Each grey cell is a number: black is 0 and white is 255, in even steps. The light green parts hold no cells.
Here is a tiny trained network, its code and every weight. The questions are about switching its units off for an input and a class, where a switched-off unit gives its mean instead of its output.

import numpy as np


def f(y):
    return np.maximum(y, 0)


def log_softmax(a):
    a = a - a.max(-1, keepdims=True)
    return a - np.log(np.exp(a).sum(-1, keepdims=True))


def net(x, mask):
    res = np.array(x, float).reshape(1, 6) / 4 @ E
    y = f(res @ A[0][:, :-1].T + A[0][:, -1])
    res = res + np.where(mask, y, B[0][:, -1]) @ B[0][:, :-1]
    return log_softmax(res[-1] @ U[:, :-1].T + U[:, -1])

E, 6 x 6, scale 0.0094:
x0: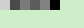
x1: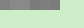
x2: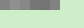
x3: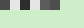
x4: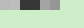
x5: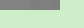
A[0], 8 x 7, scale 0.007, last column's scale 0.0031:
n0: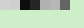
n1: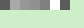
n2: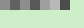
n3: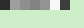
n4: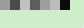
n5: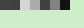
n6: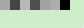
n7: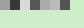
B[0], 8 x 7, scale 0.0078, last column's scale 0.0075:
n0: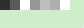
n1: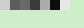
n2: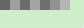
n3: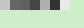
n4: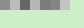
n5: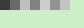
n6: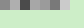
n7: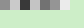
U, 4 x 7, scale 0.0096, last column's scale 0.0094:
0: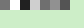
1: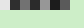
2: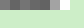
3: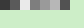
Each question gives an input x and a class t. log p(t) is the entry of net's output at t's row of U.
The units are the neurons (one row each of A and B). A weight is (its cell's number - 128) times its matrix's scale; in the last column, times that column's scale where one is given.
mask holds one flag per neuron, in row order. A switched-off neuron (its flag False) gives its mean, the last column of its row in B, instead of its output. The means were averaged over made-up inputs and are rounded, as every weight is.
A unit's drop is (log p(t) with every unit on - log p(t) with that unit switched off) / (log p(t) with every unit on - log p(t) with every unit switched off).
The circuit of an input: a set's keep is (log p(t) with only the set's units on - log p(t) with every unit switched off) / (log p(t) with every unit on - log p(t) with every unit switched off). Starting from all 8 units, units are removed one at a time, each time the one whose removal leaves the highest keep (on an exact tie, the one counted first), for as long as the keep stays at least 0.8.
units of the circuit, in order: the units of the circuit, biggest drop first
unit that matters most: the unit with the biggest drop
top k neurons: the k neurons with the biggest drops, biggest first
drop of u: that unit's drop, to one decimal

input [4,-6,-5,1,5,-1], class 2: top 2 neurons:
(n1; n3)
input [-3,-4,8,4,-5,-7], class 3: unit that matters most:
n7
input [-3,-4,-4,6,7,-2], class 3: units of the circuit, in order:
(n0; n7)
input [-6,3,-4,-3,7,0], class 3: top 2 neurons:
(n0; n2)
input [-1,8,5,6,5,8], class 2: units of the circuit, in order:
(n7; n0)
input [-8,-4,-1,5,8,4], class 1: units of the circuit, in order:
(n1; n3)
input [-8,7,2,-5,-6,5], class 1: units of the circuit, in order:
(n1; n3)
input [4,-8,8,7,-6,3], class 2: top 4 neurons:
(n7; n6; n4; n2)
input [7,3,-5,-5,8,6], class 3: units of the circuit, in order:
(n0; n1)
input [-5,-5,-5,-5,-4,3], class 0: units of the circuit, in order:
(n7; n0)
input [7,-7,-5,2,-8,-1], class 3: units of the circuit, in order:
(n1; n5)
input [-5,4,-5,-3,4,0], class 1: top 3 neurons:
(n1; n3; n5)
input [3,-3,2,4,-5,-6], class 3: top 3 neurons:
(n7; n1; n3)
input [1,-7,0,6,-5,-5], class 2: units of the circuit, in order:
(n7)
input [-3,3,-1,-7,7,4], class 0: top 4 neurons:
(n7; n6; n4; n2)
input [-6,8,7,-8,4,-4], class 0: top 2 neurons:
(n7; n4)
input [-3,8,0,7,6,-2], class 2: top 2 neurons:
(n0; n7)
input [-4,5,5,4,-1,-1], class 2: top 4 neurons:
(n7; n6; n4; n2)
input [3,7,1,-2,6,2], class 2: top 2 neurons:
(n5; n1)
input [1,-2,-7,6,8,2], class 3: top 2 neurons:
(n0; n7)
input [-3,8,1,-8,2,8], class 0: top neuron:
(n7)
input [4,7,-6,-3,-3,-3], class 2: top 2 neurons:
(n1; n3)
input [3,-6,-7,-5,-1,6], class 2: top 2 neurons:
(n1; n3)
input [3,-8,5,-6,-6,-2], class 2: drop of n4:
-0.2
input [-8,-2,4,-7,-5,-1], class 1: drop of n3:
0.6
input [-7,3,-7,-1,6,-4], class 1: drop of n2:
0.0
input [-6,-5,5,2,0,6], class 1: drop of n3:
0.1
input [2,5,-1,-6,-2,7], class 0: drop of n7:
0.2
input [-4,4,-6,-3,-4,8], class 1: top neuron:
(n0)
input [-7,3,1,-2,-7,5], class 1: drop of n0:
0.2
